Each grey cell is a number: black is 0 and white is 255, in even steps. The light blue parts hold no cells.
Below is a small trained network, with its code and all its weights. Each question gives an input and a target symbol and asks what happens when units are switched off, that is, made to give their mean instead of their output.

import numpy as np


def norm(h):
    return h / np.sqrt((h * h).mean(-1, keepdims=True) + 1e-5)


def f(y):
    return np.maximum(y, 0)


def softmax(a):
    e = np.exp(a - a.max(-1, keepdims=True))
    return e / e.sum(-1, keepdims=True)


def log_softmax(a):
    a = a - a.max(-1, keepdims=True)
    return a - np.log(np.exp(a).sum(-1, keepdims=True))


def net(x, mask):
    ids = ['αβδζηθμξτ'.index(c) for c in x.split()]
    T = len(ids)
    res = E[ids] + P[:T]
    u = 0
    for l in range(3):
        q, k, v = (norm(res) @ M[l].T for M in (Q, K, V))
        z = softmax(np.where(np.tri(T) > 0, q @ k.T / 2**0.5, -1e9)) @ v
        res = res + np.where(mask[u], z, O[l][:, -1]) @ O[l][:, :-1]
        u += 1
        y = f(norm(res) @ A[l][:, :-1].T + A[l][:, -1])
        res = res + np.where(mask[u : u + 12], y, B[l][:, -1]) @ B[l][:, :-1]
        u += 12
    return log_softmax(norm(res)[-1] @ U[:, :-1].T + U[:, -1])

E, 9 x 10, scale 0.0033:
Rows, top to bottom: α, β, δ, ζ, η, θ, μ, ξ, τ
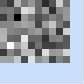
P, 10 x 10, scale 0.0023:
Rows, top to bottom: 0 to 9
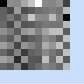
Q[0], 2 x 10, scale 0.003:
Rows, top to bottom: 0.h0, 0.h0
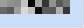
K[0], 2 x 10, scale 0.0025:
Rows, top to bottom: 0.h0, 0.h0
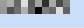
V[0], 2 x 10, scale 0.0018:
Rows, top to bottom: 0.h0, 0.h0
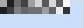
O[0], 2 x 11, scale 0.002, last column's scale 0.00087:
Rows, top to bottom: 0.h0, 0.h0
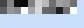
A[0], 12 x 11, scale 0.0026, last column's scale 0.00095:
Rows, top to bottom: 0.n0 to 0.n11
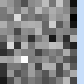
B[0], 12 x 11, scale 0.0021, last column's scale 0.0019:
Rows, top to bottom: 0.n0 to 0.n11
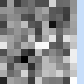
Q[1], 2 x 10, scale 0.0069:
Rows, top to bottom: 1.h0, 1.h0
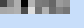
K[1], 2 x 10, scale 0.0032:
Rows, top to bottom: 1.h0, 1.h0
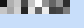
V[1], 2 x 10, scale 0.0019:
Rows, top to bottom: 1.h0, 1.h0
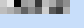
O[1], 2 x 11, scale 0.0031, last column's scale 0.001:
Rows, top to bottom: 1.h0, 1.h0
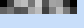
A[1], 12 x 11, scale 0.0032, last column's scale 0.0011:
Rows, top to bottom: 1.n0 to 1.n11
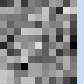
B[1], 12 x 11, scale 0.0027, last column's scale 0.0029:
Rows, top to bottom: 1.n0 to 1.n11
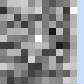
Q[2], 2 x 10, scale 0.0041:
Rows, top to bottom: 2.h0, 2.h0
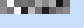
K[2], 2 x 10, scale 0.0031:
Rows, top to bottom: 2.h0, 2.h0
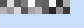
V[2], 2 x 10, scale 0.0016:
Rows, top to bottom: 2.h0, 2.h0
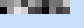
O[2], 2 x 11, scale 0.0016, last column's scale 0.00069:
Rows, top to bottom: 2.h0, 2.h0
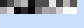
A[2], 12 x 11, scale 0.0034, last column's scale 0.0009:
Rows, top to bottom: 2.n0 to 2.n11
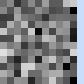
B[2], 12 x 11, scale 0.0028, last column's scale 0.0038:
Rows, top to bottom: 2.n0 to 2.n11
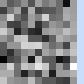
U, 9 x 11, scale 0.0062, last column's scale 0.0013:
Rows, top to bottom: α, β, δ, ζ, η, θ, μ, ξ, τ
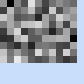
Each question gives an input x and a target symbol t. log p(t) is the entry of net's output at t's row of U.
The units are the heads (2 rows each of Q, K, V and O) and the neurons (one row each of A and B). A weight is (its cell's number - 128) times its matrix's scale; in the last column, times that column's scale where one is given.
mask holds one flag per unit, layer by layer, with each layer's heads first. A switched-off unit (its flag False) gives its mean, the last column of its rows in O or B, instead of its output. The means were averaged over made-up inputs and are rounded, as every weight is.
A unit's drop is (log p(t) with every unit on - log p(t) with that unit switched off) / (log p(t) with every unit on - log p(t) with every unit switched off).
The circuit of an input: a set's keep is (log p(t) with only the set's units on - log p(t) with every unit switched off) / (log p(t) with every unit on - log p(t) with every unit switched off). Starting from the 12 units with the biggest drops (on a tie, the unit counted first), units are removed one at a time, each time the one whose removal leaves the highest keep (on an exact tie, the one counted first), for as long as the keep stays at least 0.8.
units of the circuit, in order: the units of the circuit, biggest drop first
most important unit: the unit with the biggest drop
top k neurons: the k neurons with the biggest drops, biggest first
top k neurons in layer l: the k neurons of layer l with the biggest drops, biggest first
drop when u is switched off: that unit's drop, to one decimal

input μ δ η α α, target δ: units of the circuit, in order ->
(1.h0; 2.n4; 1.n1)
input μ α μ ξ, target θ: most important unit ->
1.n1
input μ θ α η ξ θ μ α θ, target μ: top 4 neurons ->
(2.n8; 1.n1; 1.n11; 0.n8)
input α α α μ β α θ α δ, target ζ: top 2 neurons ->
(2.n9; 0.n6)
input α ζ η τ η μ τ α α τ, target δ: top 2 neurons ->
(2.n4; 1.n9)
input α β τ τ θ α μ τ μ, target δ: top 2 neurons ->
(0.n6; 2.n10)
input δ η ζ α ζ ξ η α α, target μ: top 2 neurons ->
(2.n8; 0.n5)
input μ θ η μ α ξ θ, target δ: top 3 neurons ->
(1.n7; 2.n10; 2.n4)
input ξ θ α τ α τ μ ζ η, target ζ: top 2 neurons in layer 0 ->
(0.n8; 0.n3)
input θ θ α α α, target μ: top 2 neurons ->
(2.n8; 2.n4)
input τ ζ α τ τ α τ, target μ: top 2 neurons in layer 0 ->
(0.n0; 0.n6)
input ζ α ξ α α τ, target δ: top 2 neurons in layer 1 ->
(1.n9; 1.n2)
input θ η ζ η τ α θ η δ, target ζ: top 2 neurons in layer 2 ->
(2.n9; 2.n4)
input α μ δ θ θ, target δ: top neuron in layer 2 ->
(2.n4)
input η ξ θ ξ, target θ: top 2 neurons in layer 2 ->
(2.n5; 2.n9)
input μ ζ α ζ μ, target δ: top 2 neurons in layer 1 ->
(1.n11; 1.n10)
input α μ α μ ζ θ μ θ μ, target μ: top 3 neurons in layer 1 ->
(1.n8; 1.n11; 1.n4)
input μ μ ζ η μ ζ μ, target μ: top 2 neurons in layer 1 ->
(1.n8; 1.n11)
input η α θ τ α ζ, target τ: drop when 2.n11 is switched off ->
0.2
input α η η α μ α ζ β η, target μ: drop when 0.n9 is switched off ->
0.0
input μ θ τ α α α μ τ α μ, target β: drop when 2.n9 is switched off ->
0.1
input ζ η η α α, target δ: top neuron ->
(1.n1)
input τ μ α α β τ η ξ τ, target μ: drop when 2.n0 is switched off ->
0.2
